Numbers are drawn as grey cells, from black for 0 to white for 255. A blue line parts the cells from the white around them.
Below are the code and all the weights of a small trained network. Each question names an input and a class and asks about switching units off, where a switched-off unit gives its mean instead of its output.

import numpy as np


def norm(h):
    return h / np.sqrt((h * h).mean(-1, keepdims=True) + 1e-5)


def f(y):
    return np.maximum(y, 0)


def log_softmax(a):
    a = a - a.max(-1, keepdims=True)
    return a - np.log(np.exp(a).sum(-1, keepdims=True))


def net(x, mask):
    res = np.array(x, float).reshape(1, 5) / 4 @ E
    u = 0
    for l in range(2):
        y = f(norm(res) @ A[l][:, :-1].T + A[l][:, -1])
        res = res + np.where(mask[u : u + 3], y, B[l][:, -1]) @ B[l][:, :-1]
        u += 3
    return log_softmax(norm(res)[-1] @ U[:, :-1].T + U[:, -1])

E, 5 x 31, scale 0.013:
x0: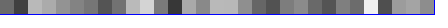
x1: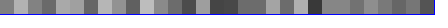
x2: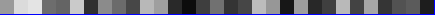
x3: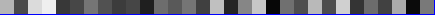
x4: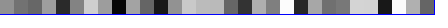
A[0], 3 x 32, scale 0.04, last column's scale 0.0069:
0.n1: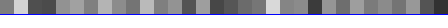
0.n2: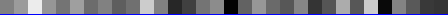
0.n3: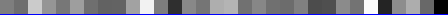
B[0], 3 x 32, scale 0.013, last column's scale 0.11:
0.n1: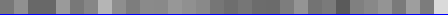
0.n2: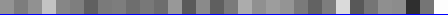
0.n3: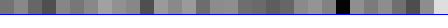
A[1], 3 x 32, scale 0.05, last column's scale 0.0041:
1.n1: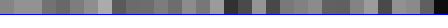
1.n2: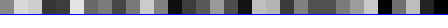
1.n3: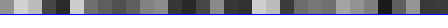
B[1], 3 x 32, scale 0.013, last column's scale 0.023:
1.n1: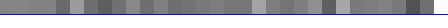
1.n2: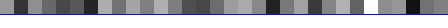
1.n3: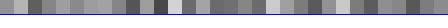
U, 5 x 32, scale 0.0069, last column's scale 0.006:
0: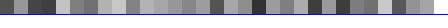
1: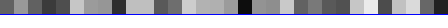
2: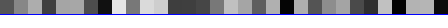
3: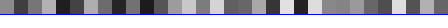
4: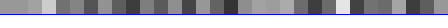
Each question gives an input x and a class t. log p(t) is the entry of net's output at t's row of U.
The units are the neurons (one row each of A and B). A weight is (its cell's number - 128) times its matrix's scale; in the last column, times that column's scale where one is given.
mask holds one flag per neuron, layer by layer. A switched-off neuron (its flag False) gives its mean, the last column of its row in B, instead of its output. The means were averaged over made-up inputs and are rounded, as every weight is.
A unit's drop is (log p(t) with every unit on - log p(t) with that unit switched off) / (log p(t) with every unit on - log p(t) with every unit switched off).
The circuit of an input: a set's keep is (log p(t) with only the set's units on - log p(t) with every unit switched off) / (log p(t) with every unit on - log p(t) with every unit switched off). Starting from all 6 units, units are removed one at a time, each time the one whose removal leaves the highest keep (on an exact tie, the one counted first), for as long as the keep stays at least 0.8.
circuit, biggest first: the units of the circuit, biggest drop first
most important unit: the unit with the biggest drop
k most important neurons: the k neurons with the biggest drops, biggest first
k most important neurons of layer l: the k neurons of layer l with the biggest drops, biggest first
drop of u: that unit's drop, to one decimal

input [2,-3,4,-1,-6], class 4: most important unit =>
0.n2
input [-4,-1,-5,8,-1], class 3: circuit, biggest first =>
(0.n2 0.n1)
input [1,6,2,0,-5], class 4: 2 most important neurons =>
(0.n2 0.n3)
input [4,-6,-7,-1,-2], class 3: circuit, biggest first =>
(0.n1 0.n2 0.n3)
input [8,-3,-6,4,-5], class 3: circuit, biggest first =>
(0.n1 0.n2)
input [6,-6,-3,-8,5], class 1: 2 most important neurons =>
(0.n2 0.n1)
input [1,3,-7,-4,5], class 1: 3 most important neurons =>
(0.n2 0.n3 0.n1)
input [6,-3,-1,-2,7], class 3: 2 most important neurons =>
(0.n1 1.n1)
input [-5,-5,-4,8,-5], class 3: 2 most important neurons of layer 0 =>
(0.n2 0.n1)
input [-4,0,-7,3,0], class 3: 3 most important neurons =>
(0.n2 0.n1 0.n3)
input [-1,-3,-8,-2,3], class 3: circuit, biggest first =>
(0.n1 0.n2 0.n3)
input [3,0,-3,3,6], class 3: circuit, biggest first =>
(0.n2 0.n1)
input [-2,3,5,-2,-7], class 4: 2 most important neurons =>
(0.n3 0.n2)
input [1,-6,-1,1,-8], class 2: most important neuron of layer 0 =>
(0.n2)
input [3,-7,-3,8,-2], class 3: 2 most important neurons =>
(0.n2 0.n1)
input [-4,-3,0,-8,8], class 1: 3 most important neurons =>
(0.n2 0.n3 1.n1)
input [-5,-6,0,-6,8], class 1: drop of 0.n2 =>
1.4
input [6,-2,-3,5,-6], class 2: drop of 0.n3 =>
0.2
